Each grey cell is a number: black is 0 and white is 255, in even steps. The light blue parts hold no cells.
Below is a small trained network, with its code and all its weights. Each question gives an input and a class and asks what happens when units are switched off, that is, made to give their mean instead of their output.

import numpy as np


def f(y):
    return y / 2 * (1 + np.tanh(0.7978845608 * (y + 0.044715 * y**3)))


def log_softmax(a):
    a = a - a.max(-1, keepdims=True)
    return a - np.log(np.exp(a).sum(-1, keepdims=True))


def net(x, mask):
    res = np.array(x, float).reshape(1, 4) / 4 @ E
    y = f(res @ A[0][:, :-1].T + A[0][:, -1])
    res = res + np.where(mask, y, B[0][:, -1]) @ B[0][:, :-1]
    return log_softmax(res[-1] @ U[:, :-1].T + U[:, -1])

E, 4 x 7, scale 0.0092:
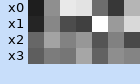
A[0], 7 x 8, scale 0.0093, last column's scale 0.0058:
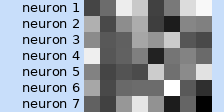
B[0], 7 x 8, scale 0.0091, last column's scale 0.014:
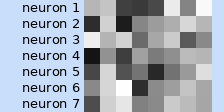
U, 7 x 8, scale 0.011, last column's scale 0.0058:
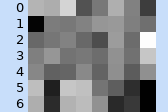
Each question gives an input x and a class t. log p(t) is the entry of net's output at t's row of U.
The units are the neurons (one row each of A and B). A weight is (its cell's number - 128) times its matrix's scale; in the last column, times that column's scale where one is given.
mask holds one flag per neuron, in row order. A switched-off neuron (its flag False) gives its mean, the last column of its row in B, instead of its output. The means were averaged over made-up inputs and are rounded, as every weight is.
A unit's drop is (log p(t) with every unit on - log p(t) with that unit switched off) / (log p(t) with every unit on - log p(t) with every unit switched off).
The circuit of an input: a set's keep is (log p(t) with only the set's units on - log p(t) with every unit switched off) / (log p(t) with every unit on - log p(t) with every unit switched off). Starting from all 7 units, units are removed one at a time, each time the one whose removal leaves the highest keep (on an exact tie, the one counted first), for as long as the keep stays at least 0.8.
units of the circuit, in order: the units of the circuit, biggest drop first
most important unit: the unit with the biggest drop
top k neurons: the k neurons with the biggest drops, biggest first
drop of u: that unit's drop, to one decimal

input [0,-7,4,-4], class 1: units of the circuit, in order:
[neuron 4; neuron 2]
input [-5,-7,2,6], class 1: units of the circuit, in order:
[neuron 4]
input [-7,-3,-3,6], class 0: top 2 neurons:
[neuron 6; neuron 3]
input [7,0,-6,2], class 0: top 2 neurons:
[neuron 1; neuron 7]
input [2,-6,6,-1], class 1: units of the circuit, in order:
[neuron 2; neuron 4]
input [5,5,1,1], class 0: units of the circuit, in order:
[neuron 1; neuron 4]
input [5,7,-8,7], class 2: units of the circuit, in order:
[neuron 1; neuron 2]
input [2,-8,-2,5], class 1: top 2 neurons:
[neuron 2; neuron 4]
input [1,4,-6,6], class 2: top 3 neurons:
[neuron 2; neuron 4; neuron 7]
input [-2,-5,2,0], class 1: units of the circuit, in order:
[neuron 4; neuron 1]
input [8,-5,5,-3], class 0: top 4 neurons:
[neuron 1; neuron 7; neuron 4; neuron 5]
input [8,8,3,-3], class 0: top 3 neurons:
[neuron 1; neuron 4; neuron 2]
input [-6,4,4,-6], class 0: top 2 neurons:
[neuron 6; neuron 4]
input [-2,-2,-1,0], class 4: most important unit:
neuron 7
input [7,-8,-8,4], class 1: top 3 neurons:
[neuron 2; neuron 4; neuron 7]
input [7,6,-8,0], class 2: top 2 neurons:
[neuron 1; neuron 6]
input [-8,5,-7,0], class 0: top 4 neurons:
[neuron 6; neuron 3; neuron 4; neuron 2]
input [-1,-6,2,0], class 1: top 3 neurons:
[neuron 4; neuron 2; neuron 1]
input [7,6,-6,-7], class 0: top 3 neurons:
[neuron 1; neuron 4; neuron 2]
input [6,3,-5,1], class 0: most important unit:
neuron 1
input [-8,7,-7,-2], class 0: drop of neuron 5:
-0.2
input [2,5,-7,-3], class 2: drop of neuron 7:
0.3
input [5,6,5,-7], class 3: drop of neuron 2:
0.2
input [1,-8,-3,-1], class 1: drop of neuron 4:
0.3
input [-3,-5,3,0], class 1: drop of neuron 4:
0.6
